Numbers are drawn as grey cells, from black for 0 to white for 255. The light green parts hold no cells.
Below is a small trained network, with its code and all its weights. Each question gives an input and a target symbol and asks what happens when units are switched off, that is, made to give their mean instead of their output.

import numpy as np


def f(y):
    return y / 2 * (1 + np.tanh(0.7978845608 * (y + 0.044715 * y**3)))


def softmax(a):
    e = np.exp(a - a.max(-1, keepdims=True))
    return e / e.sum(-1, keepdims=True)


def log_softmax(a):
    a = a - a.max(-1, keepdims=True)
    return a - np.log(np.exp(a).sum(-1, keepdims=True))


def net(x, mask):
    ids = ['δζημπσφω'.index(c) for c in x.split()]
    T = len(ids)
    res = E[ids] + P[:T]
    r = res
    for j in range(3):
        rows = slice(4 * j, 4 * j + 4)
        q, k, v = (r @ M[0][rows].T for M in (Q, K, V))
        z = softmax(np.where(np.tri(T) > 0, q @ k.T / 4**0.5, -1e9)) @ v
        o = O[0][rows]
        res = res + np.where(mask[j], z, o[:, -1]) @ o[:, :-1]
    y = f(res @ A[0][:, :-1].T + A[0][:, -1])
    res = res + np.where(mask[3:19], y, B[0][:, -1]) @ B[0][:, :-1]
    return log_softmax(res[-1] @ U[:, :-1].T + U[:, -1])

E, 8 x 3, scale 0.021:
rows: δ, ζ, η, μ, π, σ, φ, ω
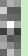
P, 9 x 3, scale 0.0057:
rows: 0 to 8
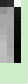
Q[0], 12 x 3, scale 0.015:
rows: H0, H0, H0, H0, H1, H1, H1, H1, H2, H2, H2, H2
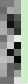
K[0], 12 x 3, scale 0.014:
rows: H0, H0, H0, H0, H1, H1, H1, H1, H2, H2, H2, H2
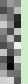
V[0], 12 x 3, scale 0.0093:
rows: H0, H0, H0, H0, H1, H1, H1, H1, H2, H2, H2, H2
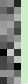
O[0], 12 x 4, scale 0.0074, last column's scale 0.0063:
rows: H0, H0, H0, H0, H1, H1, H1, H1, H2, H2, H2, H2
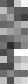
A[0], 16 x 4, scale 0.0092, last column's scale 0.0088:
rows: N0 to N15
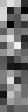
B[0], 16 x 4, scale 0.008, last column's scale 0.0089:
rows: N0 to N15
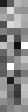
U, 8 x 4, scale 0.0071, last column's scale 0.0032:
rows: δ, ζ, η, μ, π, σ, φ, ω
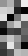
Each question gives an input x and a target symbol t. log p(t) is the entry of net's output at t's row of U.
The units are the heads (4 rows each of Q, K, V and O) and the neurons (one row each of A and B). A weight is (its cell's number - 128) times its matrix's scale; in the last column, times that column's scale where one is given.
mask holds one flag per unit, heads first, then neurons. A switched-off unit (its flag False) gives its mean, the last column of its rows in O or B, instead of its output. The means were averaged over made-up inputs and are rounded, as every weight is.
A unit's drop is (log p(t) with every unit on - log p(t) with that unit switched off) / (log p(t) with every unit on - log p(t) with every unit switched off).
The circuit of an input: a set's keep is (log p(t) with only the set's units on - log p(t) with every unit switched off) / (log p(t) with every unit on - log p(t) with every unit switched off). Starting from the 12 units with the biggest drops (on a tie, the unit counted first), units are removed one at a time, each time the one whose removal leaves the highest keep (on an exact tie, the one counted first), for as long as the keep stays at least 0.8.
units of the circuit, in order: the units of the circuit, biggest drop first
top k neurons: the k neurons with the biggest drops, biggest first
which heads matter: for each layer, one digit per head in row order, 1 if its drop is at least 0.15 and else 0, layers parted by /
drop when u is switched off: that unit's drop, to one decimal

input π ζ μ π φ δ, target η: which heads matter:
001
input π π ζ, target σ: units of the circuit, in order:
[H1, N1, N2, N6]
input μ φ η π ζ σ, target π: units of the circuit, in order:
[H2]
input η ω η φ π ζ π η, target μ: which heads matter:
010
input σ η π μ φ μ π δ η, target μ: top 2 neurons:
[N6, N3]
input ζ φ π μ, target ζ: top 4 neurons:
[N6, N13, N12, N14]
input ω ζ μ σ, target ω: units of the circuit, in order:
[N6, N3]
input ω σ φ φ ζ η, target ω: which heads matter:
010
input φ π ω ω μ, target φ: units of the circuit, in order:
[N0, N5, H2]
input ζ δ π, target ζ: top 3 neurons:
[N9, N0, N13]
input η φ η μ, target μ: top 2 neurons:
[N0, N6]
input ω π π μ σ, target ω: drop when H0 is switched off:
0.1
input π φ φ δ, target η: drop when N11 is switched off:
-0.1
